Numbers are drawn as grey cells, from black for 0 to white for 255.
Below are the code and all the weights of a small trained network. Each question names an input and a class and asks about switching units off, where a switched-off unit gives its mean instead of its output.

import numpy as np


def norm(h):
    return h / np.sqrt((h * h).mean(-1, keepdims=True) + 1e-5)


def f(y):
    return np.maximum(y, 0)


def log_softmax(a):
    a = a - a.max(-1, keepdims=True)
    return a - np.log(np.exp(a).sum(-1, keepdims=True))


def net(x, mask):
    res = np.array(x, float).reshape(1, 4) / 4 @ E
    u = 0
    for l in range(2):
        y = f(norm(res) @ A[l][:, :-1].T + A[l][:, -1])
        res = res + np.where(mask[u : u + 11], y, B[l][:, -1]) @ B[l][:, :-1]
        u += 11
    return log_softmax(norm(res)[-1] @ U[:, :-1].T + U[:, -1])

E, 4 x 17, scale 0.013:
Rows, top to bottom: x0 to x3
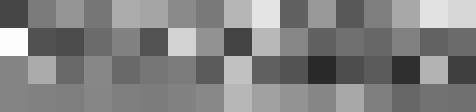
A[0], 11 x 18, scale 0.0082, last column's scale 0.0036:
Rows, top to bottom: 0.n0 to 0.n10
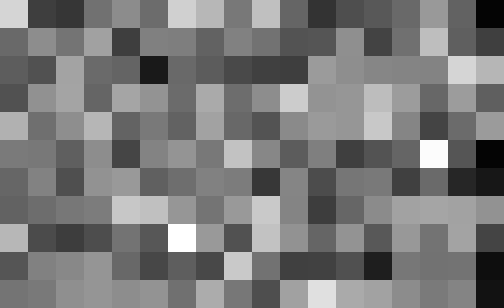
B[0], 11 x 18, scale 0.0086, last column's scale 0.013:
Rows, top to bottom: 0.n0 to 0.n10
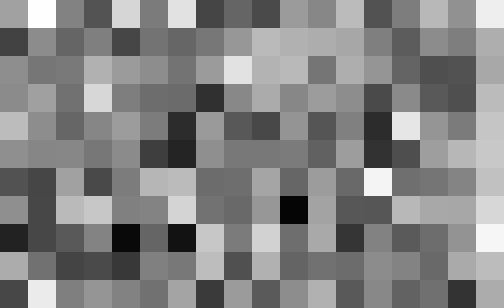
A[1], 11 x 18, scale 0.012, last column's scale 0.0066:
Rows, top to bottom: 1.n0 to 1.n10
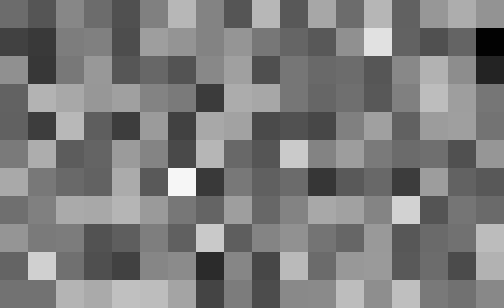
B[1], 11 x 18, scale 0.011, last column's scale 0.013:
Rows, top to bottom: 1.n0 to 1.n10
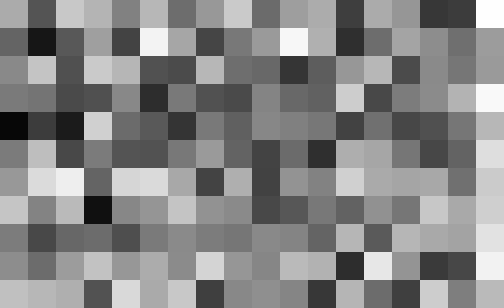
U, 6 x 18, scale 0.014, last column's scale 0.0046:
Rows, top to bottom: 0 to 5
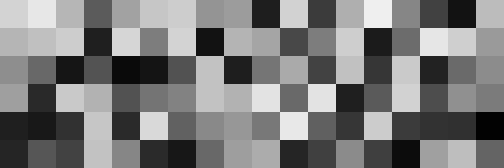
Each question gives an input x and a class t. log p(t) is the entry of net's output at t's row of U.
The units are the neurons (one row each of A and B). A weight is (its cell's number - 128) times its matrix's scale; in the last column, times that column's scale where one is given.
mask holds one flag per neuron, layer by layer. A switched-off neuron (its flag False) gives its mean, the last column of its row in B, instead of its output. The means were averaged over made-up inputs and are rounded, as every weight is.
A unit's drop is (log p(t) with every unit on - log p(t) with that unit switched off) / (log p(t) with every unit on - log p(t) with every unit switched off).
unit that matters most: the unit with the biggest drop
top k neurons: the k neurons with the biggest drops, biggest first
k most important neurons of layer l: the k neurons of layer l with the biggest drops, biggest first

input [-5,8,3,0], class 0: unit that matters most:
0.n0
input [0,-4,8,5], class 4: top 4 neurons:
(0.n6, 0.n4, 0.n9, 0.n7)
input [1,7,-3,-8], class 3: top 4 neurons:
(0.n8, 1.n0, 1.n3, 1.n5)
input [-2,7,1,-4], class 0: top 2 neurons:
(0.n0, 1.n6)
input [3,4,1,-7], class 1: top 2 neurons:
(0.n0, 1.n9)
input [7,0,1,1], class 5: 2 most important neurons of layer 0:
(0.n0, 0.n5)
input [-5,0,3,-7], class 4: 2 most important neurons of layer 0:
(0.n0, 0.n6)
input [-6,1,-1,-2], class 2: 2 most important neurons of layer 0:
(0.n4, 0.n0)
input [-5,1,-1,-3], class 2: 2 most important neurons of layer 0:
(0.n4, 0.n0)
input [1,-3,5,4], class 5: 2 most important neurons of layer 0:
(0.n5, 0.n8)
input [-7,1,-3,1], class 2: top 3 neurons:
(0.n4, 0.n0, 1.n6)
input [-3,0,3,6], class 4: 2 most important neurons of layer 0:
(0.n6, 0.n0)
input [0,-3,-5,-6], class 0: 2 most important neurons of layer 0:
(0.n7, 0.n10)
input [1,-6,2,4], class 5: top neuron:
(0.n6)
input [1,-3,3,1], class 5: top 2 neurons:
(0.n5, 1.n9)
